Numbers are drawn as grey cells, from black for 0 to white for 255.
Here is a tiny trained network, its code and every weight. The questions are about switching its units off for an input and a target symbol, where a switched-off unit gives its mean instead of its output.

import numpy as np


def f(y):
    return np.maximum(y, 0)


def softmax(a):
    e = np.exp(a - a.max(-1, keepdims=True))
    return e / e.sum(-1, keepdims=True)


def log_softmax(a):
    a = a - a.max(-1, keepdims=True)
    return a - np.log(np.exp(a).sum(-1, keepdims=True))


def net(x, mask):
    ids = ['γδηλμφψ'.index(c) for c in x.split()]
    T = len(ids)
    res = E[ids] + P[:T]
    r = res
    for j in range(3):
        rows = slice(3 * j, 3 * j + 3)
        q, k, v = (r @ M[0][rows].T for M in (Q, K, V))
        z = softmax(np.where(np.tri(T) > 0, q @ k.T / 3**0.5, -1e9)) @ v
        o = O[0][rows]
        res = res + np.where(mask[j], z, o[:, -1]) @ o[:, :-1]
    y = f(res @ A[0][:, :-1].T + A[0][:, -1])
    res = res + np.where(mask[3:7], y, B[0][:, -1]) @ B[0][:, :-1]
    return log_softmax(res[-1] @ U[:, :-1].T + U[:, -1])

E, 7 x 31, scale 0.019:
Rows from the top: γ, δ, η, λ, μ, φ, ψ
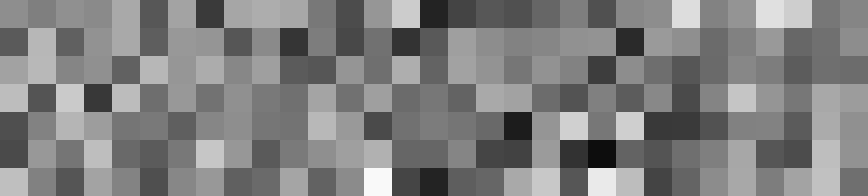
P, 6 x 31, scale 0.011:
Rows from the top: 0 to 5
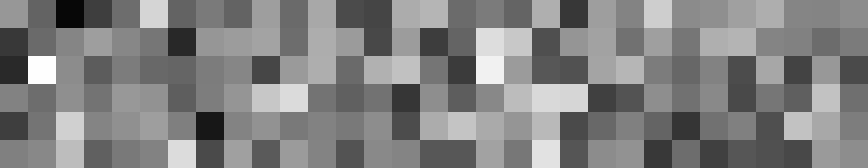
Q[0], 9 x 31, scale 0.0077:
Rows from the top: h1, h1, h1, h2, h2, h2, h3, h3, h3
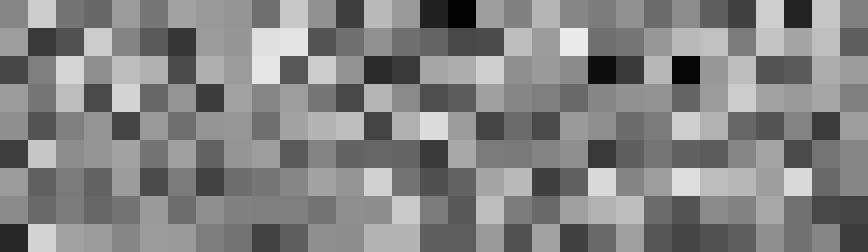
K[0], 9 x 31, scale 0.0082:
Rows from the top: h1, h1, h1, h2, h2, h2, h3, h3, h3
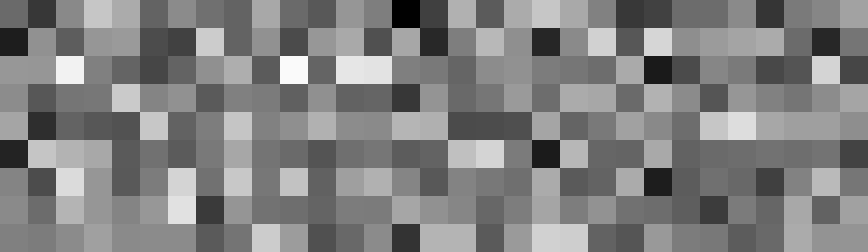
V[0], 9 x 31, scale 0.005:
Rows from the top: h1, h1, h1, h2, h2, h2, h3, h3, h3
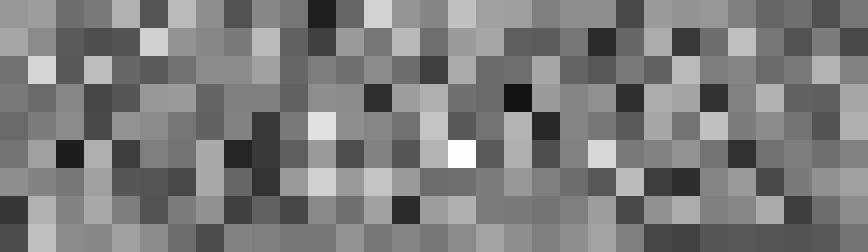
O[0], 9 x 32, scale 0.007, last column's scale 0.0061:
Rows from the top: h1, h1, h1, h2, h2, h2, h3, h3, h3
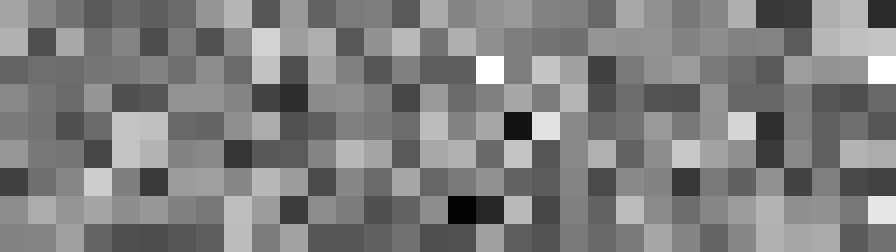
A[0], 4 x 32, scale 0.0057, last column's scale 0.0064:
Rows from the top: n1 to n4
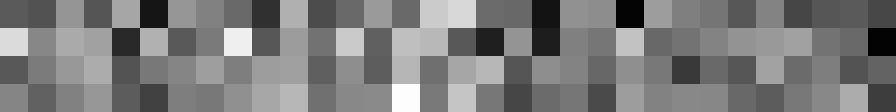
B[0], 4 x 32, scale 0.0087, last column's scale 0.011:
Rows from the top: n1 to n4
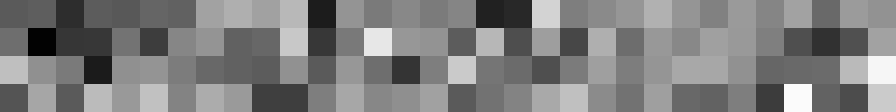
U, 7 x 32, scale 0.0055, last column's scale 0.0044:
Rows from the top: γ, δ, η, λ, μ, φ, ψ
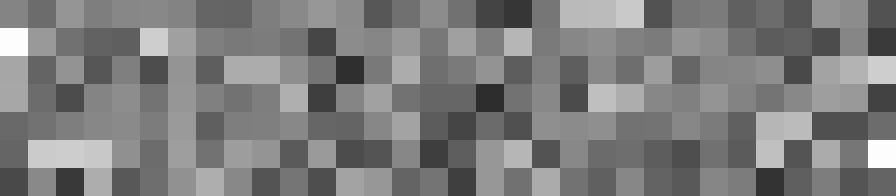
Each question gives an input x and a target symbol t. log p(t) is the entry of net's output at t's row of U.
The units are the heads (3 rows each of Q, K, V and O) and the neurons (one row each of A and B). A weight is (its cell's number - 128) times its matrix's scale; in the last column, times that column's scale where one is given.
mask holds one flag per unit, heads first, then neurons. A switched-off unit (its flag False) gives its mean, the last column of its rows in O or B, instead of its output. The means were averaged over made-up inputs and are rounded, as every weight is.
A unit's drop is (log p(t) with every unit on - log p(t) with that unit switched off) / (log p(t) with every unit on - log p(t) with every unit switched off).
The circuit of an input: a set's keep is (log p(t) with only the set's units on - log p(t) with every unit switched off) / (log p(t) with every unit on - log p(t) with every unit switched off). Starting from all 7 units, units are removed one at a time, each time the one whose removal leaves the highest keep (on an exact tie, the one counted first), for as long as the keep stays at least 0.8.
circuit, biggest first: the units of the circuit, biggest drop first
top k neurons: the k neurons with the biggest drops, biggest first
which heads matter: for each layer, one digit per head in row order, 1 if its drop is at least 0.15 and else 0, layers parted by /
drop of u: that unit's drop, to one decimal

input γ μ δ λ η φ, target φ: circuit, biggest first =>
h3
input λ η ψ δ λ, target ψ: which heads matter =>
111
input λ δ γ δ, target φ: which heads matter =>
001
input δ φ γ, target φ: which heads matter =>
011
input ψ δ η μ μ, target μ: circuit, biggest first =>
h1; h3; n2
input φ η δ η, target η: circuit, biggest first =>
h1; h3; n2
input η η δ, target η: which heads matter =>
100
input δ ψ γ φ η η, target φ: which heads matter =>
101
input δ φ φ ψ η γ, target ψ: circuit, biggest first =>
h3; h1; h2
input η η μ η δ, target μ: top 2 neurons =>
n1; n3
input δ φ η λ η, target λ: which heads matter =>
101
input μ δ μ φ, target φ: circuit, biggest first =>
h3; h1; n2
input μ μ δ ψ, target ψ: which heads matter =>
101
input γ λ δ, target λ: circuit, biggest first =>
h1; n1
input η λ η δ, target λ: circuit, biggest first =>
n1; h1
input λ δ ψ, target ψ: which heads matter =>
111
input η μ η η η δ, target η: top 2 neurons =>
n1; n4
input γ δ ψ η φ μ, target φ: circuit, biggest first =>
h3; n3
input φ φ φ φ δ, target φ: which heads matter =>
100
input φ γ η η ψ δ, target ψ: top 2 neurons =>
n1; n3
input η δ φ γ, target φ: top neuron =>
n2
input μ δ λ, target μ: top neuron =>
n1
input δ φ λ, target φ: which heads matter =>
111
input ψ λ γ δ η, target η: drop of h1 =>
0.7
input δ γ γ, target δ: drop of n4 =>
0.0
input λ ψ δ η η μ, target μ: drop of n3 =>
0.1
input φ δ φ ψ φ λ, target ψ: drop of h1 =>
0.8
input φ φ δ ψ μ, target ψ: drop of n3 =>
0.1
